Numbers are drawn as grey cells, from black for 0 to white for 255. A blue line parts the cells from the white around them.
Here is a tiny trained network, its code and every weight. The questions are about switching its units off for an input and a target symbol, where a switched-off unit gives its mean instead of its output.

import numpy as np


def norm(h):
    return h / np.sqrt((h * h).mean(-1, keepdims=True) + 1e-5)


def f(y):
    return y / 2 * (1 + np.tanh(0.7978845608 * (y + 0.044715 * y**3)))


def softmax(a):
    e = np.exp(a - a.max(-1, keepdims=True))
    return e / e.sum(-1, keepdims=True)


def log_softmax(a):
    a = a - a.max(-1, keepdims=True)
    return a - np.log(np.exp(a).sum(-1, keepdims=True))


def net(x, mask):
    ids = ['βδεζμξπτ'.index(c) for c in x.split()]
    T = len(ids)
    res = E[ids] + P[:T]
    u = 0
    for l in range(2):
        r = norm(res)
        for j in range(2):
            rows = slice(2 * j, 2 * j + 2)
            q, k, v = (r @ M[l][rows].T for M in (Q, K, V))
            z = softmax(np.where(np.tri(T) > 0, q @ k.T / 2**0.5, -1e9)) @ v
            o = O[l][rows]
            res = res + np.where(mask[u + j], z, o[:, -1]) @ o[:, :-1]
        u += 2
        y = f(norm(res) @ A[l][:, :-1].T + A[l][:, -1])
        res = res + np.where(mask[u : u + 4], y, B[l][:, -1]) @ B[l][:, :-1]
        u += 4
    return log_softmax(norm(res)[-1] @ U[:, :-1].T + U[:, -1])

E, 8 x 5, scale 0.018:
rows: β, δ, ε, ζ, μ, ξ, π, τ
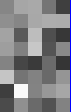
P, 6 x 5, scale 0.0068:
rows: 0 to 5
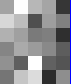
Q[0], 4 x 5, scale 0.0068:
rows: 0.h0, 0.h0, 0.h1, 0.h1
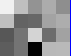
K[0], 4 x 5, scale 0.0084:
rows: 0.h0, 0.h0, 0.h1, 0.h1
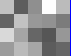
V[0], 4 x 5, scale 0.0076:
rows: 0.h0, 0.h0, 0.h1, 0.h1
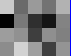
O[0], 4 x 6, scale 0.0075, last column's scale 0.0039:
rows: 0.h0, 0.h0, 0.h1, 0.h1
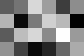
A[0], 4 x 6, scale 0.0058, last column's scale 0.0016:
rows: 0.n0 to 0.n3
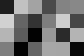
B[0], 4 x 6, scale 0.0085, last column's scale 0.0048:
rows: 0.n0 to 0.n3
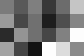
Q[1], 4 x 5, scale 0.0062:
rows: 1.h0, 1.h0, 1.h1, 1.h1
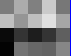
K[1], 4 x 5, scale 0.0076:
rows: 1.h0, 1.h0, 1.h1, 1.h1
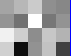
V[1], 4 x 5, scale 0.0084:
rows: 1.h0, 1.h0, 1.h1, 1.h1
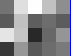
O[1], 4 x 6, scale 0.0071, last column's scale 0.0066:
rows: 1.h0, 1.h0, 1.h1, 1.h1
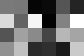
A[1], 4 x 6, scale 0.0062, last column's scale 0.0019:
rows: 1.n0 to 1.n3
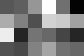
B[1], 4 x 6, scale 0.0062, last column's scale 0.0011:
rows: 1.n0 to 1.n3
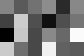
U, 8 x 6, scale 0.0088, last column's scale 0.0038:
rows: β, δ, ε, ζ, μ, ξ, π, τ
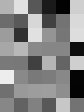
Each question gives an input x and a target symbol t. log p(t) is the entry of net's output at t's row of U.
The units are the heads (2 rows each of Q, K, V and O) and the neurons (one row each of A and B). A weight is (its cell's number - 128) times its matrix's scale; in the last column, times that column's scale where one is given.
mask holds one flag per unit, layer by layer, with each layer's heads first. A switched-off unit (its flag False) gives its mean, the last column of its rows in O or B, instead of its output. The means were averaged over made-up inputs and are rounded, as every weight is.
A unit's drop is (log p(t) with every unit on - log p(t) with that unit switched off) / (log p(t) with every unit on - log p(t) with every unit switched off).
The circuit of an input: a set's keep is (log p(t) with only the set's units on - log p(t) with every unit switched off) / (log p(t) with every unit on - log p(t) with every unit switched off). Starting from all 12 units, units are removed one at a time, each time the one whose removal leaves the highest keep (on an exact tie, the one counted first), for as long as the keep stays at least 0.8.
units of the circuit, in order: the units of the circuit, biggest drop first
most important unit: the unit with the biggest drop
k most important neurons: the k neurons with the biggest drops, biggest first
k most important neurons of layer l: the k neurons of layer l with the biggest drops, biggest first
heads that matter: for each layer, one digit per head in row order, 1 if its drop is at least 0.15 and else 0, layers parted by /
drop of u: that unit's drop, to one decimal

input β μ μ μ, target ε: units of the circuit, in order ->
1.h0, 0.h0
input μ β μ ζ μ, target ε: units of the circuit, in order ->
0.h0, 1.h0
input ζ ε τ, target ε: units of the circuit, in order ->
0.h0, 1.h0
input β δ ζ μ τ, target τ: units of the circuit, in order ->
0.n3, 0.h0
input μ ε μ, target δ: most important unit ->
0.n2
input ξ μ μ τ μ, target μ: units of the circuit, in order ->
0.h0, 0.n3, 1.n2
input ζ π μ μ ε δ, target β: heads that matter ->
00 / 11
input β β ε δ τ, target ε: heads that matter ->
11 / 10
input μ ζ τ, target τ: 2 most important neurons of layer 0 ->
0.n3, 0.n0
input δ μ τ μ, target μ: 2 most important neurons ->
0.n3, 1.n1
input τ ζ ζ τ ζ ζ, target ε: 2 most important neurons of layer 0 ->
0.n2, 0.n1
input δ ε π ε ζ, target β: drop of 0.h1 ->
0.1
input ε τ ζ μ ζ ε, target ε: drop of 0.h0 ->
0.5
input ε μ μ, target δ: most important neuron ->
0.n2
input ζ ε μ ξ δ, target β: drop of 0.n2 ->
0.2
